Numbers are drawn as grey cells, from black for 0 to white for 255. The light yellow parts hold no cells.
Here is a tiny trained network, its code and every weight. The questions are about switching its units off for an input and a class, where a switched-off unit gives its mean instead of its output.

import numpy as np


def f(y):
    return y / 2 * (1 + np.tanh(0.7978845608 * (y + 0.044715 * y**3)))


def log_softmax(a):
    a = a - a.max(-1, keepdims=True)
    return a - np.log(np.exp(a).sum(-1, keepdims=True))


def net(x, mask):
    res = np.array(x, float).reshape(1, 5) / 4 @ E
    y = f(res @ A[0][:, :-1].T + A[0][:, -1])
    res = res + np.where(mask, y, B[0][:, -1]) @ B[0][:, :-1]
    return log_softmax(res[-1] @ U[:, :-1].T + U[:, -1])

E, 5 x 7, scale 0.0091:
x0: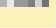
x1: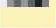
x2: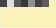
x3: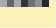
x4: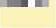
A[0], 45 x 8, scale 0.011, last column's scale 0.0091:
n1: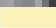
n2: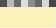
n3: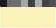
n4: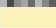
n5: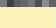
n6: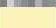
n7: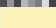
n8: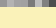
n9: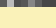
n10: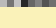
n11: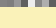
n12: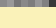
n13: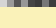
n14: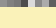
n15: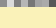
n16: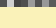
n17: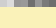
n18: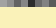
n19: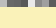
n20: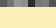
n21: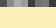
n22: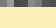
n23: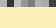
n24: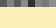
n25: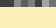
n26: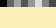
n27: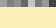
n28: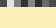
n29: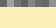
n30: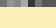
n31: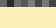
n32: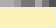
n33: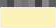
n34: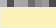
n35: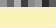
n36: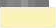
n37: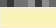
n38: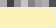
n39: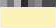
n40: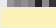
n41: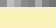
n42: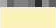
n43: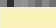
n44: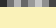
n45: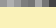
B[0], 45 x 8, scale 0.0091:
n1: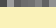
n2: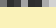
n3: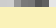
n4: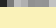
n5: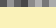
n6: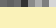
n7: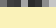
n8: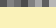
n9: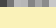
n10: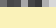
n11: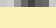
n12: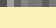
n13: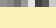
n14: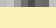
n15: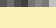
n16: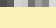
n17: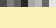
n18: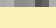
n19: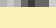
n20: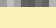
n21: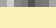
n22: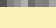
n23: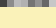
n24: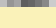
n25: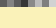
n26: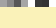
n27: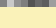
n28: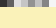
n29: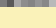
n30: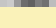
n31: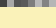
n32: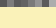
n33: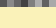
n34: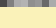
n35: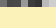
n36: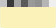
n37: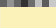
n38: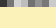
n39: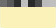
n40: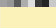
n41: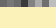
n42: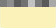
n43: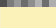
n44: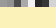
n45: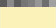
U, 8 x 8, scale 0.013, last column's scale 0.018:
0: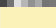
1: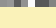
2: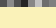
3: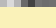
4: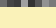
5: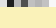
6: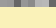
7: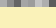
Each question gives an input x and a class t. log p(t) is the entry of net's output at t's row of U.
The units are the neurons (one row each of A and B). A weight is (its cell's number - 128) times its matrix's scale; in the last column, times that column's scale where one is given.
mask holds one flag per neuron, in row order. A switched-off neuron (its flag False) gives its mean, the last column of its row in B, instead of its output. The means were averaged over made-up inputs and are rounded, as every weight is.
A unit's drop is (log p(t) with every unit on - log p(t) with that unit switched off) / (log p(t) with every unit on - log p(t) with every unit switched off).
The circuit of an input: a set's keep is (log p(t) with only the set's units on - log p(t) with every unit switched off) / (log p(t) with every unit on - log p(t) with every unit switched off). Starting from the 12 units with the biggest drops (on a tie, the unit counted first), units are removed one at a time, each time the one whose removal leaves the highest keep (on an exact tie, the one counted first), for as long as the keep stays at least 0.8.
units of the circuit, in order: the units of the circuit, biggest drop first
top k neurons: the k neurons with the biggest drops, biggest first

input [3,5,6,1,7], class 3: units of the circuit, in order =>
n19
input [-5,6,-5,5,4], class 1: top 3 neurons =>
n40; n42; n28
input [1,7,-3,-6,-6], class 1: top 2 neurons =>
n13; n40
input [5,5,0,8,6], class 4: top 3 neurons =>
n10; n39; n35
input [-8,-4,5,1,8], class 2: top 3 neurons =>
n25; n37; n31
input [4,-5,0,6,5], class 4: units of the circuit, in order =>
n35; n39
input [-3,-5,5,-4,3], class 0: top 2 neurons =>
n16; n28
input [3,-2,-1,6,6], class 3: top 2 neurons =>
n19; n11
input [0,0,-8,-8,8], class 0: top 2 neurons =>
n38; n23
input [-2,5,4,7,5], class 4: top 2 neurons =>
n10; n39
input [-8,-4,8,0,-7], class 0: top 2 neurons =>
n28; n16
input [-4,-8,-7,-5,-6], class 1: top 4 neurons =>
n26; n44; n3; n28
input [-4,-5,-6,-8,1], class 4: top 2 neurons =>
n7; n2
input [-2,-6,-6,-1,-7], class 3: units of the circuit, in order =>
n3
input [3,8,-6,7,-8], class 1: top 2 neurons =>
n13; n40
